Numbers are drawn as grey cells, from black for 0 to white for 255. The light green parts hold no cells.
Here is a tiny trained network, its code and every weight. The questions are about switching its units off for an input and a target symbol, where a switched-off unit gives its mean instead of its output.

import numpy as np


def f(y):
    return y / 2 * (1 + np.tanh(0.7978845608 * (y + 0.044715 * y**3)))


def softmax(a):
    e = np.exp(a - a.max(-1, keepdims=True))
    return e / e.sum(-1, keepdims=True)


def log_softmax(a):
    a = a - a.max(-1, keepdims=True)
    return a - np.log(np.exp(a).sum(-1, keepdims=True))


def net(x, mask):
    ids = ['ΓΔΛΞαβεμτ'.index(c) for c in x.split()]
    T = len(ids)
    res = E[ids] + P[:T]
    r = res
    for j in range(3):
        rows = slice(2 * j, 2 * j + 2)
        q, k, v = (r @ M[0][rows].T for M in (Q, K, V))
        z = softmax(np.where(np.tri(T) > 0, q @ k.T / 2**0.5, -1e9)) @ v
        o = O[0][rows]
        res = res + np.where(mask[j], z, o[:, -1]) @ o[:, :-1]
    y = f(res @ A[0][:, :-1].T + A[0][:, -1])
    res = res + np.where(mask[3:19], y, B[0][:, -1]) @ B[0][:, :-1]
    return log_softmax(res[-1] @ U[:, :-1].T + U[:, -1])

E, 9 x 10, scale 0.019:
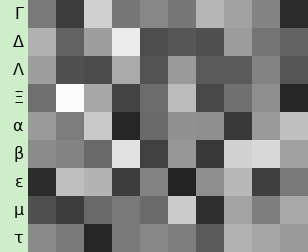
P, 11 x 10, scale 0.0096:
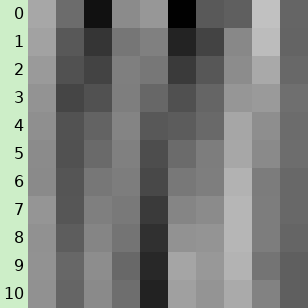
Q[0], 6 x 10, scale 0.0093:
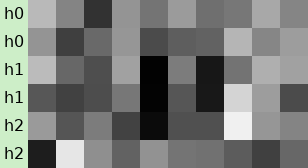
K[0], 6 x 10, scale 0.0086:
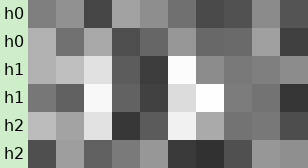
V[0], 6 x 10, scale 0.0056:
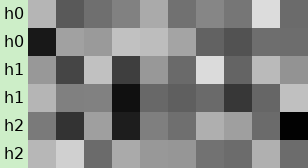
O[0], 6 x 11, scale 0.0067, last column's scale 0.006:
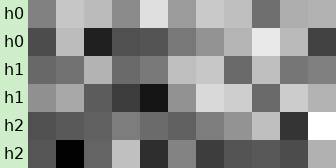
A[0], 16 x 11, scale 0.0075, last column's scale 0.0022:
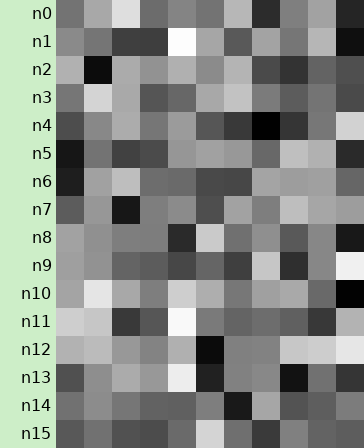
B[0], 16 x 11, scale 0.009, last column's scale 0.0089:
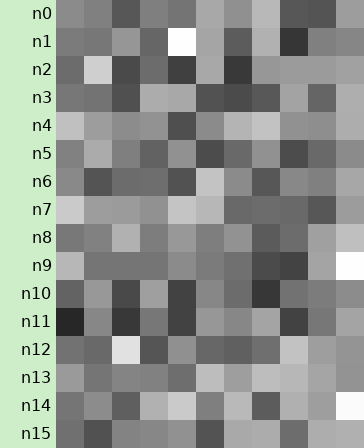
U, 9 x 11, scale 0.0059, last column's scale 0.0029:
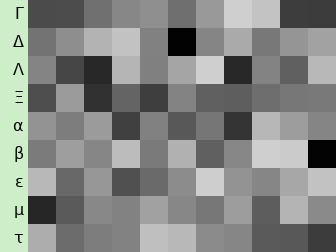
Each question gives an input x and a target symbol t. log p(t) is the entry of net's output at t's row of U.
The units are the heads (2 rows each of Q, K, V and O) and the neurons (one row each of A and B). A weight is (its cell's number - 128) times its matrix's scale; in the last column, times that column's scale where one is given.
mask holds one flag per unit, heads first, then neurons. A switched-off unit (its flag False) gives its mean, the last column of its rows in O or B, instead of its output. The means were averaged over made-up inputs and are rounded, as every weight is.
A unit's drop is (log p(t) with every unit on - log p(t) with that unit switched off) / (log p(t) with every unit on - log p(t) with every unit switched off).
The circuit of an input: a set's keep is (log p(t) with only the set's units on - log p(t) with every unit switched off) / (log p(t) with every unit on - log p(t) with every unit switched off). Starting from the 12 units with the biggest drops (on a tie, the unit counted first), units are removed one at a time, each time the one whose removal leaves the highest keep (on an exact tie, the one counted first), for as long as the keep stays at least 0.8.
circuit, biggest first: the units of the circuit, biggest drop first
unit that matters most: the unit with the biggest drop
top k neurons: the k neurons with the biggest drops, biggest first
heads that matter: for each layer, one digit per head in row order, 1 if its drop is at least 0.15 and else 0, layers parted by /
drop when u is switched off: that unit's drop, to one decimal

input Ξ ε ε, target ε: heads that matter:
000
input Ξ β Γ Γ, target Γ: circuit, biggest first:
(h2 n9)
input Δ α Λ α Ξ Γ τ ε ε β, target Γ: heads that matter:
011
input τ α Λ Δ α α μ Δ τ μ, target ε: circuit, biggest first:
(h1)
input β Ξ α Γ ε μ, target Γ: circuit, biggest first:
(h1 n9 h2)
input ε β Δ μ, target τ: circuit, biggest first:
(h2 n1 h1)
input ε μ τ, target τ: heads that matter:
000
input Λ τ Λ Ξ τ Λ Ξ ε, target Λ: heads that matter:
100
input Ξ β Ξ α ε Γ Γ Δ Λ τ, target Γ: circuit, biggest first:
(h1 n9 h2)
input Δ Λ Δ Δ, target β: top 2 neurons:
(n2 n13)
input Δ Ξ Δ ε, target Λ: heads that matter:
101
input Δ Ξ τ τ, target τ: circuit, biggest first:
(n7 n1)
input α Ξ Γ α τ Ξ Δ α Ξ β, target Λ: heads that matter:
111
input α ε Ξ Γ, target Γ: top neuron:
(n9)
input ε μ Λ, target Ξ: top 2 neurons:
(n2 n11)
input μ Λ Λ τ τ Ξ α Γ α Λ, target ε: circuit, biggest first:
(h1 n14)
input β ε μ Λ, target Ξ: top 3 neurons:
(n2 n11 n14)
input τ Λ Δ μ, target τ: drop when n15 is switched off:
0.1
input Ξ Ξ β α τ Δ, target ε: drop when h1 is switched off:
0.8
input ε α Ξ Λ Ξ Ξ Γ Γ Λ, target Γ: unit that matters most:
h2
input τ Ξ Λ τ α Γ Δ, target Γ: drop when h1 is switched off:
0.5
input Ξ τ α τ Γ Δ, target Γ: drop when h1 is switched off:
0.4
